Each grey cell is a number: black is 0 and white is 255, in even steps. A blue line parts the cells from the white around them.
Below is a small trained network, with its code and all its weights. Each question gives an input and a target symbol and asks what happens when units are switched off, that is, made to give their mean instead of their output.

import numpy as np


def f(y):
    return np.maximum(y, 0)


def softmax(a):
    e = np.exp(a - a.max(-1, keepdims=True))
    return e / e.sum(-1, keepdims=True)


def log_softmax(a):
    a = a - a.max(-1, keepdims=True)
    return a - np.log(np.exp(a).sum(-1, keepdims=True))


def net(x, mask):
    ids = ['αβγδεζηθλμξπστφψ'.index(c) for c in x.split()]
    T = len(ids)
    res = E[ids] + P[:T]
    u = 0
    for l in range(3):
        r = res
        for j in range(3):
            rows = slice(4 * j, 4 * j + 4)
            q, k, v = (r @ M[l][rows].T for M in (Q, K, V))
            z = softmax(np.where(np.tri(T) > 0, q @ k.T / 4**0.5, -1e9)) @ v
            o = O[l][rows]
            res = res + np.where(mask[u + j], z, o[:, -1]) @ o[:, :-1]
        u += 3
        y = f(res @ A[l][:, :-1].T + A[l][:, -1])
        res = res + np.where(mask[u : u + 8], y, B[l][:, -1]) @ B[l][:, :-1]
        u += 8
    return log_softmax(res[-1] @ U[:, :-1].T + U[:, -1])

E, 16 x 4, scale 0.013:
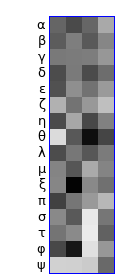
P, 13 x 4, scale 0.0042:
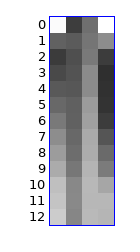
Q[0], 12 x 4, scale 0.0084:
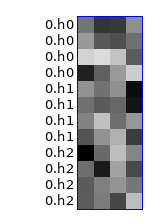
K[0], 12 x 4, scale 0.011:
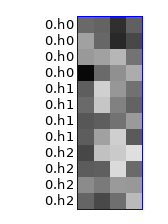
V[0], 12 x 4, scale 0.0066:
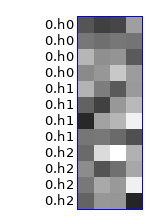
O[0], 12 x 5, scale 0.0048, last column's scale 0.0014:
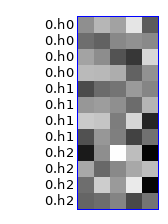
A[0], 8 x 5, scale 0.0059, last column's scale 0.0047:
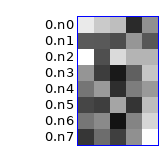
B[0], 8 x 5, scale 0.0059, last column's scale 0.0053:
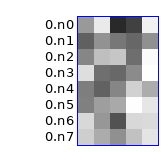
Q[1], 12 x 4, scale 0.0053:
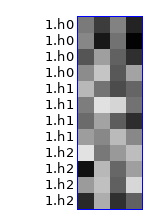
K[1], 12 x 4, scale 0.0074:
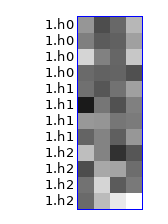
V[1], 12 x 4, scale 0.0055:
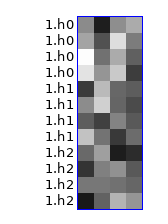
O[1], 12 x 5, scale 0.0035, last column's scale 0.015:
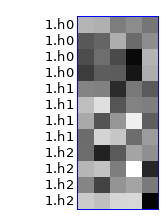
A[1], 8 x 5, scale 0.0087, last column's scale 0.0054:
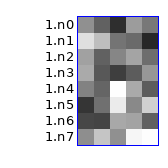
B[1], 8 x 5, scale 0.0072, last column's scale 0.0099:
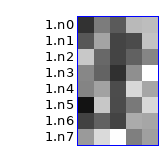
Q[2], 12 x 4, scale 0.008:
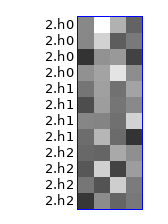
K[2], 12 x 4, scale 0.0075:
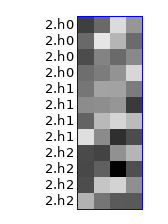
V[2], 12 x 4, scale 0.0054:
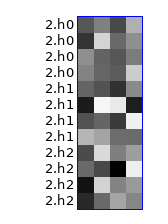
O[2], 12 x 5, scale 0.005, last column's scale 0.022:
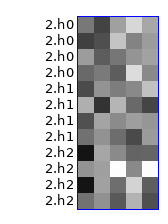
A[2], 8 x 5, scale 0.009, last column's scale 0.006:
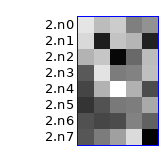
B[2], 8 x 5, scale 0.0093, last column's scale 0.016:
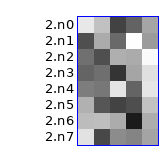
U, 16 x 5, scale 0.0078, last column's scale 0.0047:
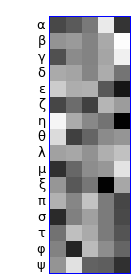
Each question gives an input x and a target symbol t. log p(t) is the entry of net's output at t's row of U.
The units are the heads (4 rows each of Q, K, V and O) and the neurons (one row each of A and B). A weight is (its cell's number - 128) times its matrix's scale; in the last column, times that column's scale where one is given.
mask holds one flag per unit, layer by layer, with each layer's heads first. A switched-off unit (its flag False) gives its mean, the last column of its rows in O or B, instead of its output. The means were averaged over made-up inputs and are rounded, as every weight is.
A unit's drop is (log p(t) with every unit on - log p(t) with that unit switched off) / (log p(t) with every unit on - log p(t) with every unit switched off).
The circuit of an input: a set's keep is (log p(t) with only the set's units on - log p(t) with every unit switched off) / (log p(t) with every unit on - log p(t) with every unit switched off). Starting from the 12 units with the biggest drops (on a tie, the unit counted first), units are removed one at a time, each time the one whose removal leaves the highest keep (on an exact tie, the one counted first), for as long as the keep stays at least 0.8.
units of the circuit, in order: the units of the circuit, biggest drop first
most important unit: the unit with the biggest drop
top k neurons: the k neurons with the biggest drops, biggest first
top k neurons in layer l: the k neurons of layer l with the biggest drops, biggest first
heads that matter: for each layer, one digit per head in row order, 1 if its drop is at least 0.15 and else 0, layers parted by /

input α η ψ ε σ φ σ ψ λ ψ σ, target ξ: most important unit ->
2.h2
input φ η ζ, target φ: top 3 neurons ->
[1.n5; 0.n0; 1.n4]
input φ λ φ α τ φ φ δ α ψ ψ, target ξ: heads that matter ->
000 / 000 / 011
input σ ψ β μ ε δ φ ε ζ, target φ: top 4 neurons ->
[1.n5; 0.n3; 0.n0; 1.n4]
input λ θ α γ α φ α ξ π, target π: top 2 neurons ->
[2.n4; 1.n3]
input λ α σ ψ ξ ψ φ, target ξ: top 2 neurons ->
[1.n5; 2.n5]
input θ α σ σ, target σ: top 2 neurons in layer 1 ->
[1.n5; 1.n3]
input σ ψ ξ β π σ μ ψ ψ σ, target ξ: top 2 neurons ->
[0.n0; 1.n5]
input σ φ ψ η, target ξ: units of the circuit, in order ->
[2.h1; 2.n1]
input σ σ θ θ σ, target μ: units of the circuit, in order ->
[2.h1; 0.h2; 1.h2; 0.n3]
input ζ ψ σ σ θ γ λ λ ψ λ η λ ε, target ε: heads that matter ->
001 / 001 / 001
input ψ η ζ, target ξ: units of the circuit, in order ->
[2.h1; 2.n2; 2.n1]
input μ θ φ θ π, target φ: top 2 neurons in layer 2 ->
[2.n4; 2.n6]
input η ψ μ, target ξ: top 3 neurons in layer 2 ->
[2.n5; 2.n6; 2.n2]
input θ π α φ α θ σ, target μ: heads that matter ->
001 / 011 / 010
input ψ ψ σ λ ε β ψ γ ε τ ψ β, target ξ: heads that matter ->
100 / 100 / 111
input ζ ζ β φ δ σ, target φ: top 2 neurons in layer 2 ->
[2.n4; 2.n7]
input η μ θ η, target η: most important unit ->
2.n0
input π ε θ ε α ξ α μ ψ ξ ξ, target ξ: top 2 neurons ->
[2.n6; 2.n5]
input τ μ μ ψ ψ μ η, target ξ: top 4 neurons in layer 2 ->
[2.n2; 2.n1; 2.n3; 2.n5]
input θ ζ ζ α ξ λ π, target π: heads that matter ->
000 / 010 / 001
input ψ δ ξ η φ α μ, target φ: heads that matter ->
101 / 101 / 111
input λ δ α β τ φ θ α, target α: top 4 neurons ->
[2.n1; 1.n3; 0.n0; 1.n0]
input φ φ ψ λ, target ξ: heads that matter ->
110 / 100 / 111
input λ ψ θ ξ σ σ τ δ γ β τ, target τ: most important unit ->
2.h1
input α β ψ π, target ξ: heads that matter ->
100 / 100 / 011
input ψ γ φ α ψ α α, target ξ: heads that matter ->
100 / 100 / 111
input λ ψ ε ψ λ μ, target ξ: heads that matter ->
100 / 000 / 011
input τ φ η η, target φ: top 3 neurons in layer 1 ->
[1.n5; 1.n7; 1.n4]
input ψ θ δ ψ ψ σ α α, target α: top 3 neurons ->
[2.n1; 1.n3; 1.n0]
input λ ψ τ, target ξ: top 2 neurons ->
[0.n0; 2.n5]
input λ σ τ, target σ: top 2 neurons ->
[2.n4; 1.n5]
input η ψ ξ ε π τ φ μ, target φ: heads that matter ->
001 / 101 / 111
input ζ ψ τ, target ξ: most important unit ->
2.h1
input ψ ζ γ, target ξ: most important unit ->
2.h2
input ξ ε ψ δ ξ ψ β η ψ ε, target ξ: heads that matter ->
100 / 100 / 011
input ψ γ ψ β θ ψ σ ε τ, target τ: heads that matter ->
101 / 001 / 011
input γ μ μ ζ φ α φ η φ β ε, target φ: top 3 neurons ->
[1.n5; 0.n0; 2.n4]
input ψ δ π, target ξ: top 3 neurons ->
[0.n0; 2.n5; 2.n2]
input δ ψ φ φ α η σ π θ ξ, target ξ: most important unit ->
1.h2
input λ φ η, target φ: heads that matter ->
101 / 111 / 111
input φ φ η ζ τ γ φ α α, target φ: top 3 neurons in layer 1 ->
[1.n5; 1.n4; 1.n7]
